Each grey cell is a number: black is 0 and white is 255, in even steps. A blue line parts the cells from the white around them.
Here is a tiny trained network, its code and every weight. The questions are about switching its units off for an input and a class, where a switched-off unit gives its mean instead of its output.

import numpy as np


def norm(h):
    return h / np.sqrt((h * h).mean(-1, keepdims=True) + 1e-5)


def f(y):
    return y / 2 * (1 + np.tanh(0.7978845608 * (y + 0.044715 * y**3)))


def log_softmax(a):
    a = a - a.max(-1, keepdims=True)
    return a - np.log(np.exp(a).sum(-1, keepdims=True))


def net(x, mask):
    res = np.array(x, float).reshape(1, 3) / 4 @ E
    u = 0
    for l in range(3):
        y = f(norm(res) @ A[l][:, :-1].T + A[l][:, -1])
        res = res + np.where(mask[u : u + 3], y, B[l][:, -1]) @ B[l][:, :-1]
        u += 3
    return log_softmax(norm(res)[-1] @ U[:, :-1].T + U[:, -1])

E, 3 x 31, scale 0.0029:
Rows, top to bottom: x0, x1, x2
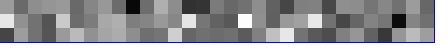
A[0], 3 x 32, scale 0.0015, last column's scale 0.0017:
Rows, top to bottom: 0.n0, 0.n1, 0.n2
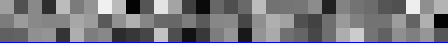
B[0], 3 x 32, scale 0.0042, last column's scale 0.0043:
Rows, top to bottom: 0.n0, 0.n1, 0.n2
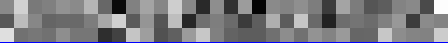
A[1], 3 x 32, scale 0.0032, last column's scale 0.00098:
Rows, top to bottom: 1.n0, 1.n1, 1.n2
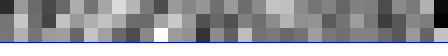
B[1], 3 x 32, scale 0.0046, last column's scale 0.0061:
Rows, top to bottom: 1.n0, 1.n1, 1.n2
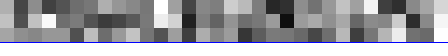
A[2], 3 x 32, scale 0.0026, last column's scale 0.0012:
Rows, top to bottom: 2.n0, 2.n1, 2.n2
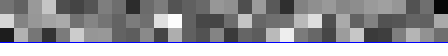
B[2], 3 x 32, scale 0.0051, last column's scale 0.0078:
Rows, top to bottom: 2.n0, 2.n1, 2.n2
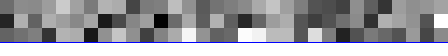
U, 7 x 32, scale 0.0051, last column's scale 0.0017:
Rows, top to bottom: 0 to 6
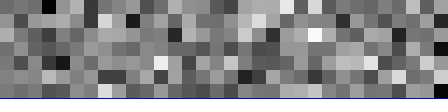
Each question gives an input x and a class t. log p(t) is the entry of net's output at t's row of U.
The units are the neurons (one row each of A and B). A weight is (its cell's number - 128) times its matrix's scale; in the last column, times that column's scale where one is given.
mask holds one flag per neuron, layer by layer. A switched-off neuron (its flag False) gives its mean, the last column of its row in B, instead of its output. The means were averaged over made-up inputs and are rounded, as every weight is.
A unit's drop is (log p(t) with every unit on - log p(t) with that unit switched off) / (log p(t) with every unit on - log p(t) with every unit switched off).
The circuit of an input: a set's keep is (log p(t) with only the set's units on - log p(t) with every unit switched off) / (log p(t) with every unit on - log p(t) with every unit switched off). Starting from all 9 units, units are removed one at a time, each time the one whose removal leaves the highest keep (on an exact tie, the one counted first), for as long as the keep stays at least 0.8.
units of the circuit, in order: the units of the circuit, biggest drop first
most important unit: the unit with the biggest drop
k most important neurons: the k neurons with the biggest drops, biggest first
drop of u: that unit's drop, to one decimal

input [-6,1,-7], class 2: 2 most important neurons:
1.n1, 2.n1
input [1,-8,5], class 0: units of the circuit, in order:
1.n1, 2.n2
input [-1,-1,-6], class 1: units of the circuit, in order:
0.n0, 2.n1, 2.n0, 1.n1
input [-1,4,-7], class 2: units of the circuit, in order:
1.n1, 0.n0
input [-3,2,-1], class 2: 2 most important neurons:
0.n0, 1.n1
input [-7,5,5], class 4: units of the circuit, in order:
1.n0
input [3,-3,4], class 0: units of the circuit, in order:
0.n2, 2.n2, 1.n1, 1.n2
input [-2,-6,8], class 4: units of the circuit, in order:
1.n0, 0.n0
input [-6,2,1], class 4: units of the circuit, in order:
0.n0, 1.n0
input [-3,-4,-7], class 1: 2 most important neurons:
1.n2, 2.n1
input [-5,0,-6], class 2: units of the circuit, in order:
1.n1, 2.n1, 1.n2
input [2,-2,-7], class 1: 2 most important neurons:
0.n0, 2.n1
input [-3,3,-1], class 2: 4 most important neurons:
0.n0, 1.n1, 2.n1, 0.n1
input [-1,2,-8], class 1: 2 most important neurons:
0.n0, 2.n0
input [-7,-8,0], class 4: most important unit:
2.n1
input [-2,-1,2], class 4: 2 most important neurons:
0.n0, 1.n0
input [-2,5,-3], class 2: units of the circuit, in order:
0.n0, 1.n1
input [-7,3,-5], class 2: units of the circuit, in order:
1.n1, 2.n1
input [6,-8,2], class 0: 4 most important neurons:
1.n1, 2.n2, 1.n2, 1.n0
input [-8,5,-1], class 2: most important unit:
0.n0
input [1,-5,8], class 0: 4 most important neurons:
2.n2, 0.n2, 1.n1, 1.n2
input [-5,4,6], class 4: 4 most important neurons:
1.n0, 0.n0, 0.n2, 1.n2
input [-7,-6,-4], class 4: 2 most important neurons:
2.n1, 0.n0
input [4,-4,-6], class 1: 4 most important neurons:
0.n0, 1.n2, 2.n1, 2.n0
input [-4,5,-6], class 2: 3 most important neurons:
1.n1, 0.n0, 2.n1
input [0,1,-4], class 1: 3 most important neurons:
0.n0, 1.n1, 2.n1
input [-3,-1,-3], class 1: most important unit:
0.n0
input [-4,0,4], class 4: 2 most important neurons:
1.n0, 0.n0
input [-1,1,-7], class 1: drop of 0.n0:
1.0
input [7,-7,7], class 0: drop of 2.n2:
0.7
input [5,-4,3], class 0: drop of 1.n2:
0.1
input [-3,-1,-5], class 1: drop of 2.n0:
0.1
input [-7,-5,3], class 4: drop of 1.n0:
0.5
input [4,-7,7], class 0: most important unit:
2.n2
